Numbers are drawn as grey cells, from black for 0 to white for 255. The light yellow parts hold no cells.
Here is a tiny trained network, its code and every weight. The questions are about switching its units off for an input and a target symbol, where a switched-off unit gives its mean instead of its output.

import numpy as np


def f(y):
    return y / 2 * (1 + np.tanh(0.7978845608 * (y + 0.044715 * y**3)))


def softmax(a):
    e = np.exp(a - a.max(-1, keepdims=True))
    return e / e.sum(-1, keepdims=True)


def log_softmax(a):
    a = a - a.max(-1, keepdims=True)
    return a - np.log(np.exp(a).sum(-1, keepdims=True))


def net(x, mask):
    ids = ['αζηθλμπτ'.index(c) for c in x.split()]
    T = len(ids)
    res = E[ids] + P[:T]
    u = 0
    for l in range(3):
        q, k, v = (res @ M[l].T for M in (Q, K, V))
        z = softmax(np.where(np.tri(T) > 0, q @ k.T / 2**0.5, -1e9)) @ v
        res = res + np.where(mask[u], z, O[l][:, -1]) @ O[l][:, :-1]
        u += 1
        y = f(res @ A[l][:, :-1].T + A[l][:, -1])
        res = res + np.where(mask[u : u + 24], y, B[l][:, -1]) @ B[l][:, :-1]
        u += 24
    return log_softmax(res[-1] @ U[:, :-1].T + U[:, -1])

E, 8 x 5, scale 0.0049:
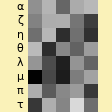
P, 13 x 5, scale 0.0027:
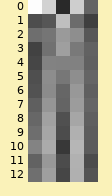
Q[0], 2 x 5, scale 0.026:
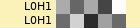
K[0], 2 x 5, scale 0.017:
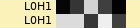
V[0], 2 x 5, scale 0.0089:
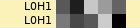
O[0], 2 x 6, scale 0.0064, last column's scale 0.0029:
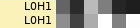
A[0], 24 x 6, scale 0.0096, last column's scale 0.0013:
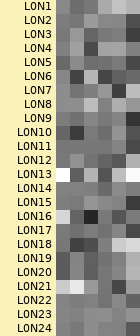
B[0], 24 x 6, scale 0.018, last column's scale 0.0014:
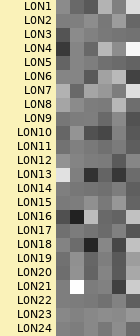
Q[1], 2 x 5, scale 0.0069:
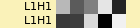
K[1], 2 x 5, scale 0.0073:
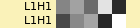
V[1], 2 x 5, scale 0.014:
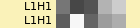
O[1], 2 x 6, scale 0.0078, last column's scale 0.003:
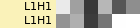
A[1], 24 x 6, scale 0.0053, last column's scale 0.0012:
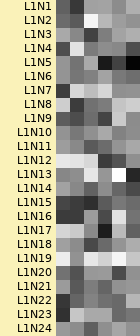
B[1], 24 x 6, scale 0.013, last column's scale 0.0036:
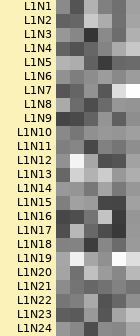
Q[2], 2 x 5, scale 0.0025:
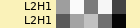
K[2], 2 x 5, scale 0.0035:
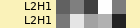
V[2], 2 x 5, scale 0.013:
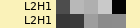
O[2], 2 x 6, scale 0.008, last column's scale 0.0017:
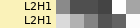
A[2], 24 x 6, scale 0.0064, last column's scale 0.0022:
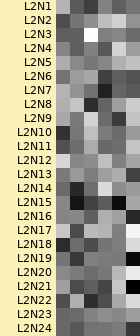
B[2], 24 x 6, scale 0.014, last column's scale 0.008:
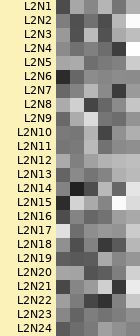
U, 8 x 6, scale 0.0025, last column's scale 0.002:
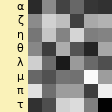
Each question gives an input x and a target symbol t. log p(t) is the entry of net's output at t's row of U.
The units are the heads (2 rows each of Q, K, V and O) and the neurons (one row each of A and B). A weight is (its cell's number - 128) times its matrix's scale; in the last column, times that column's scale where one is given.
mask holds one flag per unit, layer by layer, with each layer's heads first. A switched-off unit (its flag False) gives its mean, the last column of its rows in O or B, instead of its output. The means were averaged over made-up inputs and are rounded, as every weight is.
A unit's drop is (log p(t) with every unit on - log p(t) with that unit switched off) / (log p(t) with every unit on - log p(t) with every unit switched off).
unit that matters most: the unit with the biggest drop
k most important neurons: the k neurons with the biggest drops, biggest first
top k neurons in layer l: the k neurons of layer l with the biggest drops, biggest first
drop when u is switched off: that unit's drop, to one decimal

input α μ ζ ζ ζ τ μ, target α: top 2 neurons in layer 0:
[L0N18; L0N4]
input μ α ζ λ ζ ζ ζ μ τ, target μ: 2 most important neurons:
[L2N2; L0N13]
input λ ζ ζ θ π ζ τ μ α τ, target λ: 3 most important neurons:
[L0N16; L0N1; L2N15]
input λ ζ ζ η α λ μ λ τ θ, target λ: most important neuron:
[L0N1]
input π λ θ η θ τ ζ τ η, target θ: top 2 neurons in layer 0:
[L0N13; L0N16]
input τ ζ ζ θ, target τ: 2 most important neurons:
[L2N15; L1N19]
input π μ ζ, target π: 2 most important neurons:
[L0N16; L2N4]
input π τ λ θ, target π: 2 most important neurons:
[L0N16; L1N20]
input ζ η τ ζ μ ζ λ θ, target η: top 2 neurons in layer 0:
[L0N13; L0N18]
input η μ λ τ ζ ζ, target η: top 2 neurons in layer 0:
[L0N4; L0N21]
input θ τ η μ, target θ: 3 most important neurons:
[L0N13; L0N16; L2N4]
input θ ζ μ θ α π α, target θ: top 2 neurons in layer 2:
[L2N4; L2N15]
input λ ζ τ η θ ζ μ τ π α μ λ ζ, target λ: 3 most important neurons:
[L0N16; L2N15; L0N1]
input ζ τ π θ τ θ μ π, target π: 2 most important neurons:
[L2N15; L2N17]
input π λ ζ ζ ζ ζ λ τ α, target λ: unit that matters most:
L2H1
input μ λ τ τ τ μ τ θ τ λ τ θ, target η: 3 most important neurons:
[L0N13; L2N15; L2N1]
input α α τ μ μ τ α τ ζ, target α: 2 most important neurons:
[L1N17; L0N4]
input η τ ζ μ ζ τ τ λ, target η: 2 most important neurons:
[L1N7; L2N15]
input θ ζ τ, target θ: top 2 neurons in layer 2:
[L2N4; L2N21]
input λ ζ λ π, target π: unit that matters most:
L0N16
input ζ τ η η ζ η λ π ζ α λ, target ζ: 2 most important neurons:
[L2N15; L2N14]
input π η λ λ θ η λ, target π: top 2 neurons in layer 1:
[L1N20; L1N2]
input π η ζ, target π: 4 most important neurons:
[L0N16; L2N4; L2N21; L2N15]
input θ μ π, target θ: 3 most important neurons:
[L0N13; L0N16; L2N4]
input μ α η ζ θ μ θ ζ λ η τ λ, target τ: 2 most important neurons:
[L0N16; L1N19]
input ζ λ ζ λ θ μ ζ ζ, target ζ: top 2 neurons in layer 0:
[L0N21; L0N18]
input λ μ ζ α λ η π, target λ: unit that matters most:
L2H1
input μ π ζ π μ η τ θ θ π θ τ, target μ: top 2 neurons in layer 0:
[L0N18; L0N13]
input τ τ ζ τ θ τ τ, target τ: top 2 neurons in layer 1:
[L1N19; L1N8]
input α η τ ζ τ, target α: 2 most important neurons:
[L0N4; L1N4]
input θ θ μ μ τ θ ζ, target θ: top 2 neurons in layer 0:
[L0N13; L0N21]
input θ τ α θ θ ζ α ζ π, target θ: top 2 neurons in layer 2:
[L2N15; L2N4]
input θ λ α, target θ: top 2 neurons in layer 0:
[L0N13; L0N16]
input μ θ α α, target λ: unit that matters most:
L1H1
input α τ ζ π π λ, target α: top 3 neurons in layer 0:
[L0N18; L0N21; L0N4]
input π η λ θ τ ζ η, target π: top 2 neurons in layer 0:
[L0N16; L0N21]
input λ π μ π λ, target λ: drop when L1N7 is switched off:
0.2
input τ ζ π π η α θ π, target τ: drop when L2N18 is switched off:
0.1
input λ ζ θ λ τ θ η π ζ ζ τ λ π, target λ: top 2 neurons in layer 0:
[L0N1; L0N4]
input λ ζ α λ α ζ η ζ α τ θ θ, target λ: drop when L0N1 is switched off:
0.4
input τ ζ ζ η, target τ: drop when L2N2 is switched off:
-0.1
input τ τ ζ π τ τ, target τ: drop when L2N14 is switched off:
0.1
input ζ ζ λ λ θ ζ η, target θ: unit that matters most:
L2N15
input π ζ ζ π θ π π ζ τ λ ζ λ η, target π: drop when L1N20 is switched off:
0.3
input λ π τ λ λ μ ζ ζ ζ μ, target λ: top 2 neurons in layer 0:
[L0N16; L0N1]
